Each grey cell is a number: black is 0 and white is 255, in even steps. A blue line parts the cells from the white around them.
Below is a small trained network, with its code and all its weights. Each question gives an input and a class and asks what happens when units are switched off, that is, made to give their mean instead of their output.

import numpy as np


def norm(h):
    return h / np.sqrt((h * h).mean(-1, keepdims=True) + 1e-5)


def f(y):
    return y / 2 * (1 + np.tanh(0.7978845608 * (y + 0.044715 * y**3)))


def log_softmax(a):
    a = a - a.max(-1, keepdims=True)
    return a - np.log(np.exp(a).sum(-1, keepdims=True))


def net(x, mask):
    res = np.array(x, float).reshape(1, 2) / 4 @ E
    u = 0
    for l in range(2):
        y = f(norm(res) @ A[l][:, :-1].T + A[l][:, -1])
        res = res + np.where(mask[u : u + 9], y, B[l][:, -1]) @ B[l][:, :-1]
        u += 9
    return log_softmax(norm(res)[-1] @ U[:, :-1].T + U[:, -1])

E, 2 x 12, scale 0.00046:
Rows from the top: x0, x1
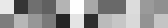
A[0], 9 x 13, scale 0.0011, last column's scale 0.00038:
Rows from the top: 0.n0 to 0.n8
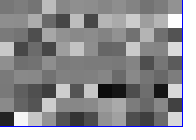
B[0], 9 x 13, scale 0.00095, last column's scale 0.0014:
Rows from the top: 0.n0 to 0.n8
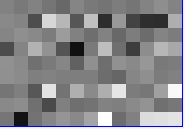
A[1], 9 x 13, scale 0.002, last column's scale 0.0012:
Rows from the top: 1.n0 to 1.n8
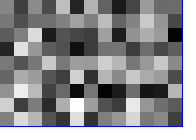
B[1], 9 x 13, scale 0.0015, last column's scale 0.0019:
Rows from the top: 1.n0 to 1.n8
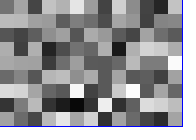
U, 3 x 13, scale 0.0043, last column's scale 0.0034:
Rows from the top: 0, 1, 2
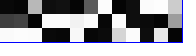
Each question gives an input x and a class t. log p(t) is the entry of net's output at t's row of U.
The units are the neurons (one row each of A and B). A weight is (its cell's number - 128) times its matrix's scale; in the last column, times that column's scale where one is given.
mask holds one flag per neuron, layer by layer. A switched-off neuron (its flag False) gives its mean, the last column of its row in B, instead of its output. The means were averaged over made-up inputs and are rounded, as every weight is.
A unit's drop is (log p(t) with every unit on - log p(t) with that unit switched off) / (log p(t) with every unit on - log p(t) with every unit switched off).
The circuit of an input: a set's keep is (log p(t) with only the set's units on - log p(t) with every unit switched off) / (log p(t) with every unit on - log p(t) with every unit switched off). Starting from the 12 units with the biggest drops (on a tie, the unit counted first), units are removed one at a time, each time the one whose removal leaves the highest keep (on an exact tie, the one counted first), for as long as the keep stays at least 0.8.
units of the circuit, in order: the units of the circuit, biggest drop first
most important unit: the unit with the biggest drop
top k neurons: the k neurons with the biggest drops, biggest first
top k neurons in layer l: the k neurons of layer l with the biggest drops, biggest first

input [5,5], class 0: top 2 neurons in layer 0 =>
[0.n6 0.n1]
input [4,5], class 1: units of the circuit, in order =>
[1.n8]
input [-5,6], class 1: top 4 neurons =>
[1.n5 0.n3 1.n7 1.n8]
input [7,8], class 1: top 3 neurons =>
[1.n8 1.n5 0.n8]
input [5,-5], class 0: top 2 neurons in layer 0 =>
[0.n1 0.n6]
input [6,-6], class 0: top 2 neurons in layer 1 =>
[1.n7 1.n8]
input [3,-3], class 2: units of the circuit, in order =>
[0.n1 1.n4 0.n6]
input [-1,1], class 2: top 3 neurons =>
[0.n3 1.n8 1.n4]
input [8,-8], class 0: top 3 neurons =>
[1.n7 0.n1 1.n8]
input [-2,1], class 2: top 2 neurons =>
[1.n4 1.n1]
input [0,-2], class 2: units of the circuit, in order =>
[0.n6 1.n4]
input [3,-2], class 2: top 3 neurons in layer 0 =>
[0.n3 0.n1 0.n6]
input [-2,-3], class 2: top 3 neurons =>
[0.n1 0.n6 1.n4]
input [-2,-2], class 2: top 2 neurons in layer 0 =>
[0.n1 0.n6]
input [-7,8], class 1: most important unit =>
1.n5
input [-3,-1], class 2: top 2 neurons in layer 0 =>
[0.n3 0.n8]
